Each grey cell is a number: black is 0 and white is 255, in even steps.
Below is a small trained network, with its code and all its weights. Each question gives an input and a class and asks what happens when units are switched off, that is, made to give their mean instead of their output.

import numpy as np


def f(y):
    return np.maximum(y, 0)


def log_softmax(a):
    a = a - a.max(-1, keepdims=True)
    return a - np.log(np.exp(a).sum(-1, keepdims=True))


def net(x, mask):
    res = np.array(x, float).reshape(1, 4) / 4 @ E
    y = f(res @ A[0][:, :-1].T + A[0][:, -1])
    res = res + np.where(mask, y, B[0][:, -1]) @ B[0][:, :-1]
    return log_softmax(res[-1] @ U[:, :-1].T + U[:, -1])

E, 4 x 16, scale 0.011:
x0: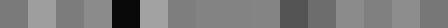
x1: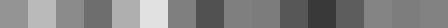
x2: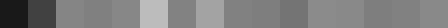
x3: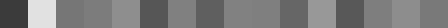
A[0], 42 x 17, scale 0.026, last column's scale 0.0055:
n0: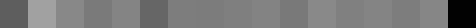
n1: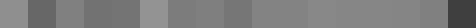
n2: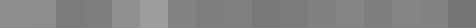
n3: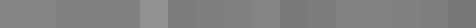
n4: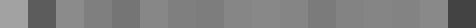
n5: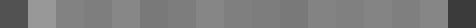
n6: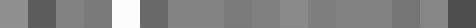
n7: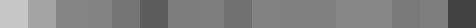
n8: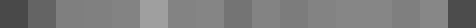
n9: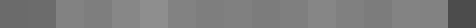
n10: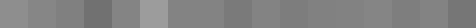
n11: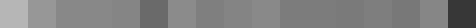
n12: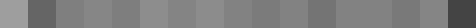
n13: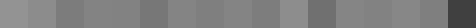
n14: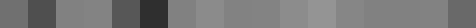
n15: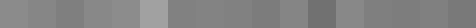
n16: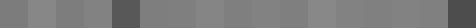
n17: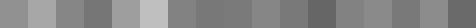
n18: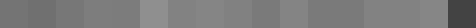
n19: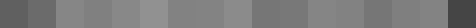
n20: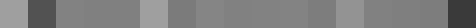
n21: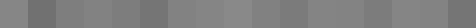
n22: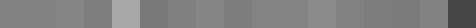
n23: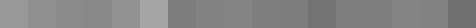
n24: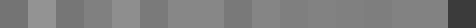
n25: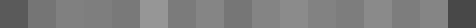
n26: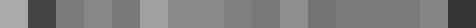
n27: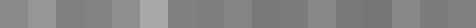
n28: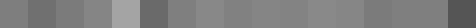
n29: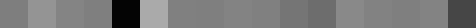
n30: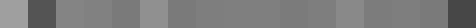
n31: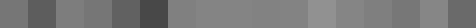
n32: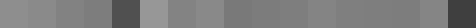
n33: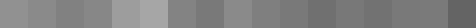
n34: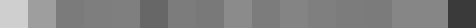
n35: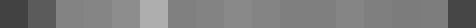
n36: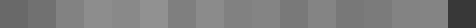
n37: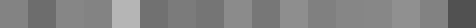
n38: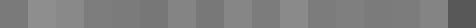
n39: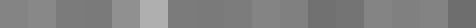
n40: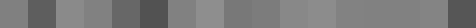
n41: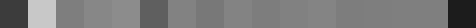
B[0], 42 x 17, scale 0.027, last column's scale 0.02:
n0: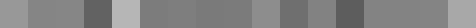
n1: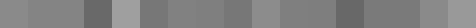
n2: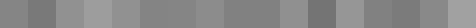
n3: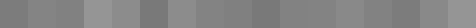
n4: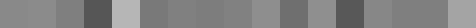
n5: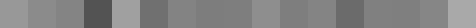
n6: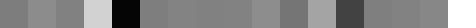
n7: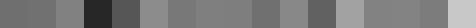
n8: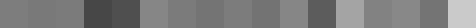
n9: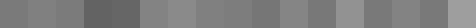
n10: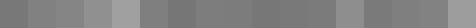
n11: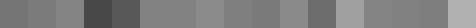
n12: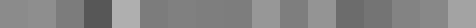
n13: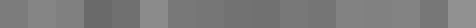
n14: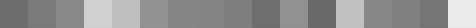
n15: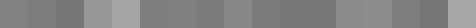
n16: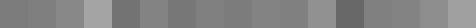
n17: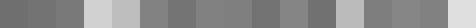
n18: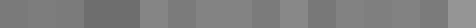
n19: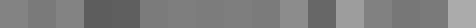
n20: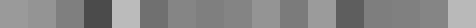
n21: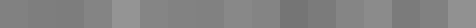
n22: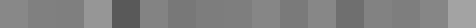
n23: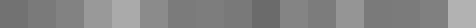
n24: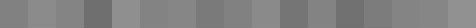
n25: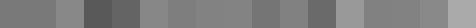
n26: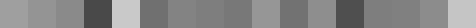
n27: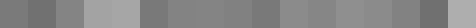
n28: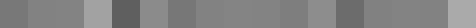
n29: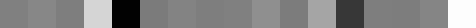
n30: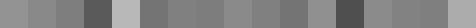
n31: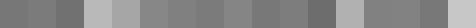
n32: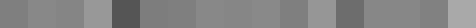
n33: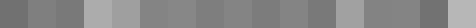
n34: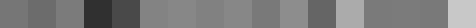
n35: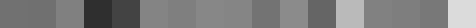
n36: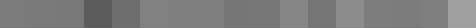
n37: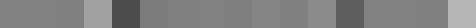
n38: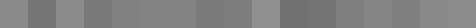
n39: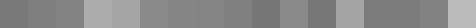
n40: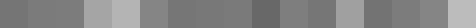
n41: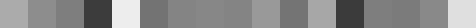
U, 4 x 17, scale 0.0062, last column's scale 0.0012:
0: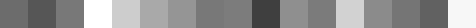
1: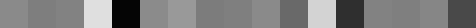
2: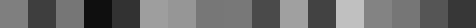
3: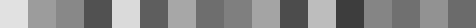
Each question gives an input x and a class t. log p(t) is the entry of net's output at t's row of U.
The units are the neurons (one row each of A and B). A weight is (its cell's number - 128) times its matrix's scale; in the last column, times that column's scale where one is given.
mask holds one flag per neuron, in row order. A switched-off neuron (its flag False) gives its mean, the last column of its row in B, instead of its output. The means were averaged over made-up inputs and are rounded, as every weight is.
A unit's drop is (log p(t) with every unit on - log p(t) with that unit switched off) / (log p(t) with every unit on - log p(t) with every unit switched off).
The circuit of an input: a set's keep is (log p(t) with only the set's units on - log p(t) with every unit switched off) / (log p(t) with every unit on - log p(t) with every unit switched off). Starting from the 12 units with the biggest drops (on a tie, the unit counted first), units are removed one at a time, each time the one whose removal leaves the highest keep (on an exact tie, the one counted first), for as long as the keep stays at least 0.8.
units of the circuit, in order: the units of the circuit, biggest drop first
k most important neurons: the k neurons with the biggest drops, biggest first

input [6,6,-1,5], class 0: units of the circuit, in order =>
(n17)
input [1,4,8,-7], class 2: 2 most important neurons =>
(n35; n8)
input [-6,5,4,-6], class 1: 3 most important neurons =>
(n6; n41; n14)
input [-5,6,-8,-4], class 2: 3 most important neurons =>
(n34; n7; n11)
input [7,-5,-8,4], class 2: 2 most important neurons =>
(n7; n34)
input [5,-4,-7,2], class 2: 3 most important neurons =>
(n7; n6; n34)
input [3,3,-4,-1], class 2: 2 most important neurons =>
(n6; n14)
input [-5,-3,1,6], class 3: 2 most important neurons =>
(n41; n29)
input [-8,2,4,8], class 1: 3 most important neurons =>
(n6; n37; n26)
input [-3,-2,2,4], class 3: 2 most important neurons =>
(n29; n41)
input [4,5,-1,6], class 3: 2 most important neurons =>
(n41; n14)
